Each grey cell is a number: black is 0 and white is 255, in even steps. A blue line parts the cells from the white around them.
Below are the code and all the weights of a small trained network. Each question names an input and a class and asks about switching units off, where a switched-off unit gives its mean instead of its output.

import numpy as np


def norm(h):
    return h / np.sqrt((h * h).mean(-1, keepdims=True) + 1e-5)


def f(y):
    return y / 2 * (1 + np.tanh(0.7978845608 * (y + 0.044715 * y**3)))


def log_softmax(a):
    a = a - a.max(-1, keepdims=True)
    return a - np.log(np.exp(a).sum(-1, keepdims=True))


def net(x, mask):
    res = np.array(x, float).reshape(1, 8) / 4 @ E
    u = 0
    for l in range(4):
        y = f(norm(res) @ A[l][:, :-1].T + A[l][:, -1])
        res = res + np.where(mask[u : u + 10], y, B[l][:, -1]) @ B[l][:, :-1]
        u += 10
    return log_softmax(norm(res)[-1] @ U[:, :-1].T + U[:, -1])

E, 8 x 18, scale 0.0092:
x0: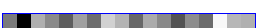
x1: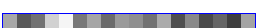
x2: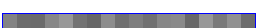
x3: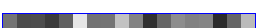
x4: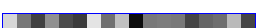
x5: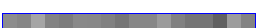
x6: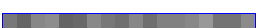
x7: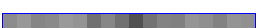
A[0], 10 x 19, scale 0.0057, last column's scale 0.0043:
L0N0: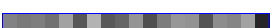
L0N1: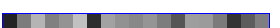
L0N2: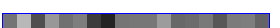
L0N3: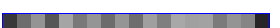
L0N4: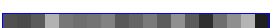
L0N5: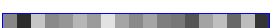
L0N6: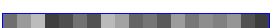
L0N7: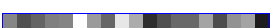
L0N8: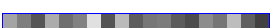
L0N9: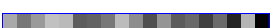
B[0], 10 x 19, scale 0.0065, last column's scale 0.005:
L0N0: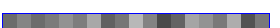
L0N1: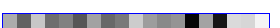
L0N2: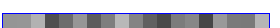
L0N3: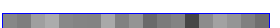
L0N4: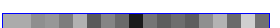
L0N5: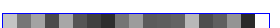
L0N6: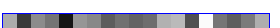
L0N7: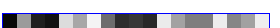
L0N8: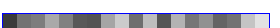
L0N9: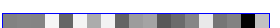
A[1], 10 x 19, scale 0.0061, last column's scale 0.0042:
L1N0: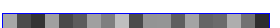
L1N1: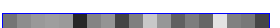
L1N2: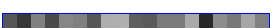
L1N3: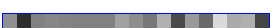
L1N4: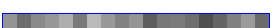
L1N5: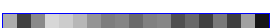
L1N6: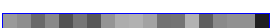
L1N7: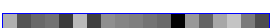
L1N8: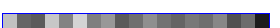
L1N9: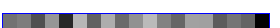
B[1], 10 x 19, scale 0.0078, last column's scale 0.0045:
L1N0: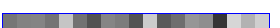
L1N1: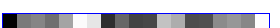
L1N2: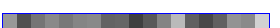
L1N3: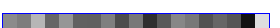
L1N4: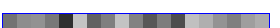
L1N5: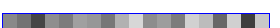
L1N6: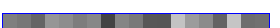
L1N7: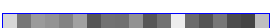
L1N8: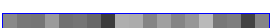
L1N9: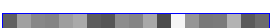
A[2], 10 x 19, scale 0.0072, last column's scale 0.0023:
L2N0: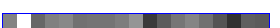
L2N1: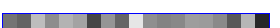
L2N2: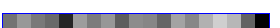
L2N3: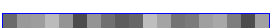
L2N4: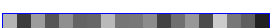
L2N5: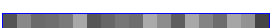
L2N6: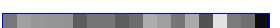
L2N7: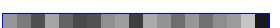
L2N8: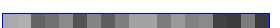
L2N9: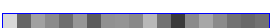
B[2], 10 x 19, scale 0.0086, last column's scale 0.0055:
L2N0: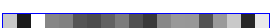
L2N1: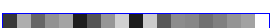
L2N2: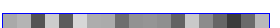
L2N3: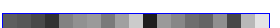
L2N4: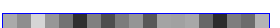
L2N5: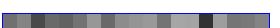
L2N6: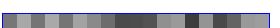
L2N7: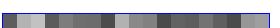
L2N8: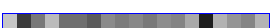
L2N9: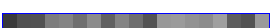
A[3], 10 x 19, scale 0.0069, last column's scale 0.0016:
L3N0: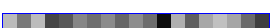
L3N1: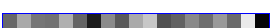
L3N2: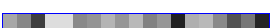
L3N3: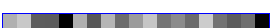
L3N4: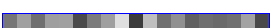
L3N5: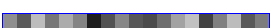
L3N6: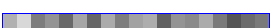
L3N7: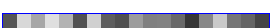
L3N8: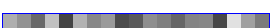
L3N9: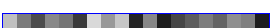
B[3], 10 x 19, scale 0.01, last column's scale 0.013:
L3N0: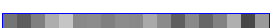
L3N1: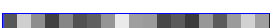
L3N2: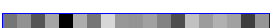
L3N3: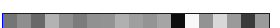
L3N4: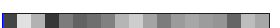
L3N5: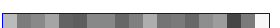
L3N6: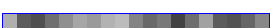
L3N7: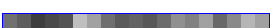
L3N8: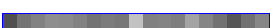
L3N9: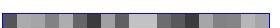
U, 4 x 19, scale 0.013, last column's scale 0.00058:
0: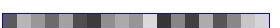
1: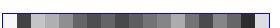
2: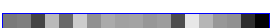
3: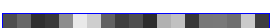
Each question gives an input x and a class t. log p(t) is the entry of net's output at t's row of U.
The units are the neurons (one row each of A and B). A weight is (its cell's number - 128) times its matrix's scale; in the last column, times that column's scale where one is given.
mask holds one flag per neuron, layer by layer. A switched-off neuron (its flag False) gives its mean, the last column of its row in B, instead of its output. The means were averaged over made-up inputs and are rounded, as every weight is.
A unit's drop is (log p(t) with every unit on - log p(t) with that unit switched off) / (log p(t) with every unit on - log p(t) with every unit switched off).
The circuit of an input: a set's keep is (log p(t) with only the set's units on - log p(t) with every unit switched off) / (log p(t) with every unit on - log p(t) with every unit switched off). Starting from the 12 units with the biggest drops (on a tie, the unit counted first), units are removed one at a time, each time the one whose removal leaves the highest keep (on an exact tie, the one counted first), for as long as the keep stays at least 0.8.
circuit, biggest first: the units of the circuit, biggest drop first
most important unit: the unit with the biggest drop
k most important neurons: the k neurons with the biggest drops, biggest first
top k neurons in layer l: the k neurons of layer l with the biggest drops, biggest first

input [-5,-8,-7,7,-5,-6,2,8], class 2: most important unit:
L3N3
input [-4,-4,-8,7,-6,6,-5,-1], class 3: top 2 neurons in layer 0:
[L0N7, L0N8]
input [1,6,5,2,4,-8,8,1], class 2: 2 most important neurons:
[L0N9, L3N2]
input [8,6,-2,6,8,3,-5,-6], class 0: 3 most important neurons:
[L0N8, L1N0, L3N9]
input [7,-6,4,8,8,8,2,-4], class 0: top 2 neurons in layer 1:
[L1N0, L1N1]
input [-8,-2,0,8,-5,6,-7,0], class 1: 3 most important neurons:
[L2N0, L1N1, L3N5]
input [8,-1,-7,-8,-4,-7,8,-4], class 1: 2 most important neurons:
[L0N5, L1N3]
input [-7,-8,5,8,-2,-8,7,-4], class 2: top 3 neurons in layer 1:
[L1N1, L1N3, L1N2]
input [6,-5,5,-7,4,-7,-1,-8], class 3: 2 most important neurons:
[L1N1, L2N0]
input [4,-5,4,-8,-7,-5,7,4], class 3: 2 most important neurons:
[L1N1, L3N7]
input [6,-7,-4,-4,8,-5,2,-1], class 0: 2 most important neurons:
[L1N0, L3N9]
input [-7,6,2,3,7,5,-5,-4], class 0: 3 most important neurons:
[L0N8, L3N9, L1N0]
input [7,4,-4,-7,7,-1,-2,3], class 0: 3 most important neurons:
[L1N0, L0N8, L0N7]
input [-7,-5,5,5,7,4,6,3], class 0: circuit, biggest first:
[L3N9]
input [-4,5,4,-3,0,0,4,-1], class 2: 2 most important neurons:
[L0N9, L3N2]
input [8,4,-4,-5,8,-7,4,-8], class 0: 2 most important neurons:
[L0N8, L1N0]
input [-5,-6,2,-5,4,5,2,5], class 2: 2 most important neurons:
[L2N2, L0N5]
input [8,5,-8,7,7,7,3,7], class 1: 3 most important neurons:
[L1N3, L0N5, L2N1]
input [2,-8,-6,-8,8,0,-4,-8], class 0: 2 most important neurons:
[L1N0, L0N8]
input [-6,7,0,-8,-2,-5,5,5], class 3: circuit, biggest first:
[L3N7]
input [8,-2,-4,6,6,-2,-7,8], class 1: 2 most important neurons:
[L1N7, L1N3]
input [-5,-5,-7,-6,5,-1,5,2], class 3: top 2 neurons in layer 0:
[L0N5, L0N1]
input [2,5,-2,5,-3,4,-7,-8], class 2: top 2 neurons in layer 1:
[L1N1, L1N5]
